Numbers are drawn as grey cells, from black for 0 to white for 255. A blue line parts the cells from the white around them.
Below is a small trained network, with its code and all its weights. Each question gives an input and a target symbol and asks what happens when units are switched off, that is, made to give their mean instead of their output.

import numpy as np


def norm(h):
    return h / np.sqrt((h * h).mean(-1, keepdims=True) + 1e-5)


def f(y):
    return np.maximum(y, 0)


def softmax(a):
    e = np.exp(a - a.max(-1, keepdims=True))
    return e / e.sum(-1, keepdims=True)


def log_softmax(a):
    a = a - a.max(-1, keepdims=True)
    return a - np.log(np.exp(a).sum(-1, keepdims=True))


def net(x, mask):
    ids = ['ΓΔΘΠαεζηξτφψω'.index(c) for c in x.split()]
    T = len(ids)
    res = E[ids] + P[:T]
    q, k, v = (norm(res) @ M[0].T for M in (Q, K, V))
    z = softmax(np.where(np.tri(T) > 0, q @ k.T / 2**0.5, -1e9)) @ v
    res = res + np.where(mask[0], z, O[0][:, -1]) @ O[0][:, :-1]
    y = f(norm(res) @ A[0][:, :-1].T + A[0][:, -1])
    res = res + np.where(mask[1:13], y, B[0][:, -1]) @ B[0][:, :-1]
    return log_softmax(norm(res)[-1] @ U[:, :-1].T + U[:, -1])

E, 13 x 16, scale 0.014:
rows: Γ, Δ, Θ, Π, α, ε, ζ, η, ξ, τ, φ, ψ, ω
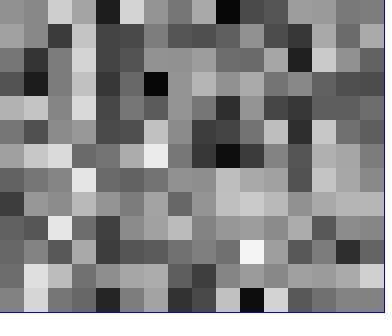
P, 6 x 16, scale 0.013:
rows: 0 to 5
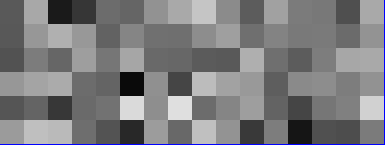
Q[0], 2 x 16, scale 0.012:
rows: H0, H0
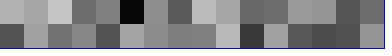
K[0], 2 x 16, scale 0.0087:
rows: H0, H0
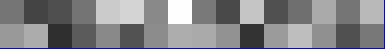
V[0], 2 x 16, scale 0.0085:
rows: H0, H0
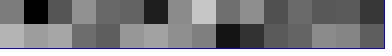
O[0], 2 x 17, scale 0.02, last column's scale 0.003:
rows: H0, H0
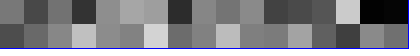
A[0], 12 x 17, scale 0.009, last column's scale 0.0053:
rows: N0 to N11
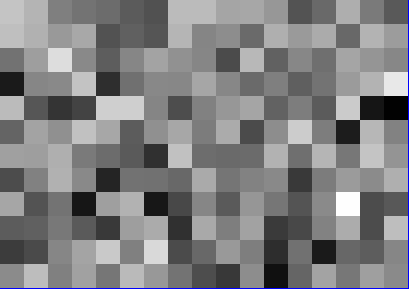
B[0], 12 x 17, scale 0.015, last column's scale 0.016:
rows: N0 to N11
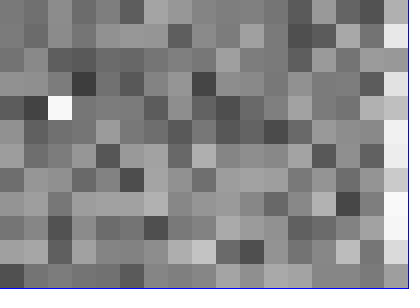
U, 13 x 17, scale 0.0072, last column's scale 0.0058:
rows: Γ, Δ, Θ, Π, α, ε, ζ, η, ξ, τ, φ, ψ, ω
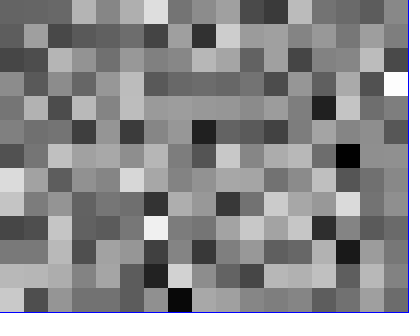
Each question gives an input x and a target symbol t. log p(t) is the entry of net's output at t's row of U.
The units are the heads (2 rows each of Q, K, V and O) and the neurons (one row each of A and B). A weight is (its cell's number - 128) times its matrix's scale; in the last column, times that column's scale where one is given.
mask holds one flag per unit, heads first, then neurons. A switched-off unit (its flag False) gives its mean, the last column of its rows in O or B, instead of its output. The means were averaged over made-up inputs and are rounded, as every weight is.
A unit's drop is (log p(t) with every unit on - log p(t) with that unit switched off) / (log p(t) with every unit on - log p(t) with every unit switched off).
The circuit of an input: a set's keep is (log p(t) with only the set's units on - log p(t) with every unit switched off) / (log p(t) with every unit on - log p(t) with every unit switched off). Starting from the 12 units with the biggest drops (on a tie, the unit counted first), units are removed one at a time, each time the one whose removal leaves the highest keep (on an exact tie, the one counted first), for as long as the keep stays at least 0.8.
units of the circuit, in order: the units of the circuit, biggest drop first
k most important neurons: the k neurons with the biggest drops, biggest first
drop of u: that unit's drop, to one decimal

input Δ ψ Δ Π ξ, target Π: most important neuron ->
(N4)
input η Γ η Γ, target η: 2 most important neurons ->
(N8, N4)
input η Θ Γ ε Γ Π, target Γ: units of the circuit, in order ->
(H0, N10)
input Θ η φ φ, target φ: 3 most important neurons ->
(N4, N8, N6)
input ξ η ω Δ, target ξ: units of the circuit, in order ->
(H0, N6)
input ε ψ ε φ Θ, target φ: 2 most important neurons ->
(N4, N8)
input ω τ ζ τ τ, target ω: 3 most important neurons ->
(N5, N6, N1)
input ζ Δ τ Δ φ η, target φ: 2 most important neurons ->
(N4, N8)
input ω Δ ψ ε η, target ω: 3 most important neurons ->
(N5, N6, N1)
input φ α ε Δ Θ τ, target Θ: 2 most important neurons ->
(N4, N9)
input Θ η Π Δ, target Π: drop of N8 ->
0.0
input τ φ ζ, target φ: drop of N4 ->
0.6
